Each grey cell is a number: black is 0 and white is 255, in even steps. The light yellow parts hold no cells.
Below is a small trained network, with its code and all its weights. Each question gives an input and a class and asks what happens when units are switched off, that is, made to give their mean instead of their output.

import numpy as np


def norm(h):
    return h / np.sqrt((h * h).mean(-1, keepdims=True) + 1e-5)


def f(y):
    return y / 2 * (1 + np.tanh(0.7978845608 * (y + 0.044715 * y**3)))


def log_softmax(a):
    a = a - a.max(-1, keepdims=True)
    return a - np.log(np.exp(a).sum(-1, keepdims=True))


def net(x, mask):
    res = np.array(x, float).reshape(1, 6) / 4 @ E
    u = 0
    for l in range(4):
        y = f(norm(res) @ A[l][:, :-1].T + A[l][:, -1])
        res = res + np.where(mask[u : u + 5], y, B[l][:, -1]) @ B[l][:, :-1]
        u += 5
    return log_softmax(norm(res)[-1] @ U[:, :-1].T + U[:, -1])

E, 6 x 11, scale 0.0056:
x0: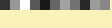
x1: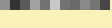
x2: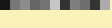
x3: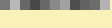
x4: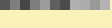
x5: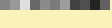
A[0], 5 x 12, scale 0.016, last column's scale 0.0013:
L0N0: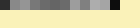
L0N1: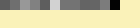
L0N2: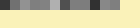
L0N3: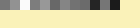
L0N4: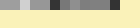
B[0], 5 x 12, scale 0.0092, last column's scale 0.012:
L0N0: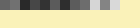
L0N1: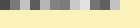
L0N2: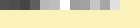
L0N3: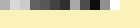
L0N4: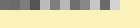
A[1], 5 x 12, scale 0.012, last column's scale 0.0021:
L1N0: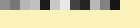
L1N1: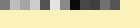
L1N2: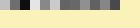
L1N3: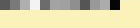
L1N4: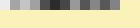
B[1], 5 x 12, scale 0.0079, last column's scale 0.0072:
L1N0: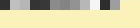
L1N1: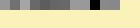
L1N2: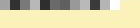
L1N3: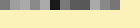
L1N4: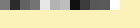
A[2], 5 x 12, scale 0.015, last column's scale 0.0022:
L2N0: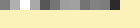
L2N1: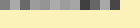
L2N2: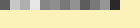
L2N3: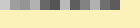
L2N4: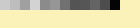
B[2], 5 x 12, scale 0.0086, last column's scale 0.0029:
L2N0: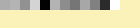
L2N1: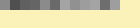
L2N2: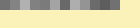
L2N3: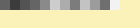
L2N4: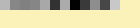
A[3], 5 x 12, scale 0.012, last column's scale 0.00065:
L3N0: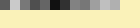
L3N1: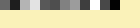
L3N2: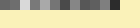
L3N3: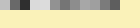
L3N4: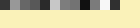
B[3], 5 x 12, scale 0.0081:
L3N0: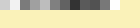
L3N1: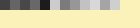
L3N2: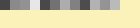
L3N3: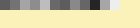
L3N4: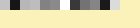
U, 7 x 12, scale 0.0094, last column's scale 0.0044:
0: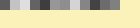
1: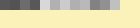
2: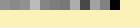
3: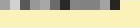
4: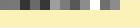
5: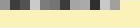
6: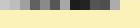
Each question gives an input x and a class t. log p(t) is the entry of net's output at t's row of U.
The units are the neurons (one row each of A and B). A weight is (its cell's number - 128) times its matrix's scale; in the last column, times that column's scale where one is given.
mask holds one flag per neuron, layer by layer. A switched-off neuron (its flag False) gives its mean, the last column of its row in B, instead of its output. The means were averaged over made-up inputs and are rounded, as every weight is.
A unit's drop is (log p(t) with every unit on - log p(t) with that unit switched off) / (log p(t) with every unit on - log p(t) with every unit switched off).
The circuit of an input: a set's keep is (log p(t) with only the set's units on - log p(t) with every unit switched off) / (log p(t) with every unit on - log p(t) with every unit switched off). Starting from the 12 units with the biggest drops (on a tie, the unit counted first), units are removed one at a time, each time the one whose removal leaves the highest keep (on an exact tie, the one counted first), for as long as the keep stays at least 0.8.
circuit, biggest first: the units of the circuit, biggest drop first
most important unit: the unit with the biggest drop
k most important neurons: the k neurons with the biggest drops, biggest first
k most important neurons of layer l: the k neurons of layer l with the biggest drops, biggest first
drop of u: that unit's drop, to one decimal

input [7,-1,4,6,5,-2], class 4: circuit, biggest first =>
[L0N0]
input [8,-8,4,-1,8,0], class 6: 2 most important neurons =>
[L3N0, L3N4]
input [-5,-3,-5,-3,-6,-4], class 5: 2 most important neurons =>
[L0N3, L0N1]
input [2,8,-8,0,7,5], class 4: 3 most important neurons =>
[L0N3, L0N1, L1N0]
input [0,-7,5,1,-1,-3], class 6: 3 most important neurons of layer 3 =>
[L3N0, L3N4, L3N1]
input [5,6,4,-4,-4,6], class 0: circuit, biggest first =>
[L0N3, L0N1]
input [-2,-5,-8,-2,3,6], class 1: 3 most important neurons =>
[L0N4, L2N3, L3N0]
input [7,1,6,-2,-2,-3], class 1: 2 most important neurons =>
[L0N2, L0N1]
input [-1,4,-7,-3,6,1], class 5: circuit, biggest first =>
[L0N3, L0N4, L0N2, L3N3]
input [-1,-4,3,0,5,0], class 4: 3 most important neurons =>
[L0N3, L0N0, L0N2]
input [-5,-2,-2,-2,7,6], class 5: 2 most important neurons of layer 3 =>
[L3N3, L3N4]
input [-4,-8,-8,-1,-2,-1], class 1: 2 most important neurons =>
[L0N3, L0N0]
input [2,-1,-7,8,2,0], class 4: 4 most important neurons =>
[L0N3, L0N1, L1N0, L0N2]
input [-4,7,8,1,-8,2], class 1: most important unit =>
L0N2
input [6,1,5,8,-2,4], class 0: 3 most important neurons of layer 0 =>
[L0N1, L0N3, L0N2]
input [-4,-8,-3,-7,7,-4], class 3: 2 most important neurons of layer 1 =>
[L1N4, L1N2]
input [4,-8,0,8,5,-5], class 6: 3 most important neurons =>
[L3N0, L3N4, L0N2]
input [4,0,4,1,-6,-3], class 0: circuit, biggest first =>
[L0N1, L0N3]
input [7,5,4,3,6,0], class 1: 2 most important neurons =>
[L0N2, L0N1]
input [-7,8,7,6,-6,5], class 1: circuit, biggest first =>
[L0N2]
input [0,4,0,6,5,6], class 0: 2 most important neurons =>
[L0N3, L1N4]
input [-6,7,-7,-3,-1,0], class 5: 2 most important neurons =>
[L0N3, L1N2]
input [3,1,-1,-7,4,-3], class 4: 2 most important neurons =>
[L0N3, L3N1]
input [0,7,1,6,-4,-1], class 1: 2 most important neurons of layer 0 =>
[L0N3, L0N1]
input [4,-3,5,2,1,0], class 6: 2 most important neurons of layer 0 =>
[L0N0, L0N3]
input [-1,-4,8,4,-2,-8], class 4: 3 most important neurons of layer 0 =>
[L0N0, L0N3, L0N4]
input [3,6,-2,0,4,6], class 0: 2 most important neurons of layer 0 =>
[L0N1, L0N2]
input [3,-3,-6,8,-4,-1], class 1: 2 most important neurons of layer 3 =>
[L3N0, L3N2]
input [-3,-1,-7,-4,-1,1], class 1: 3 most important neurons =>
[L0N3, L0N0, L3N3]
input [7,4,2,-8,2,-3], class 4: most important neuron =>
[L0N0]
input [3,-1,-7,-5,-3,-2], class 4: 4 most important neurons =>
[L0N3, L1N0, L0N1, L0N2]
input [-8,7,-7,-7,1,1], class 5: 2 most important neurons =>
[L0N3, L1N2]
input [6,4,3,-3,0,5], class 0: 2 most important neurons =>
[L0N3, L0N1]
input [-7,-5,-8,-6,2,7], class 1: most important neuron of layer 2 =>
[L2N3]
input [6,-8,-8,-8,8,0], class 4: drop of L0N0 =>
0.1
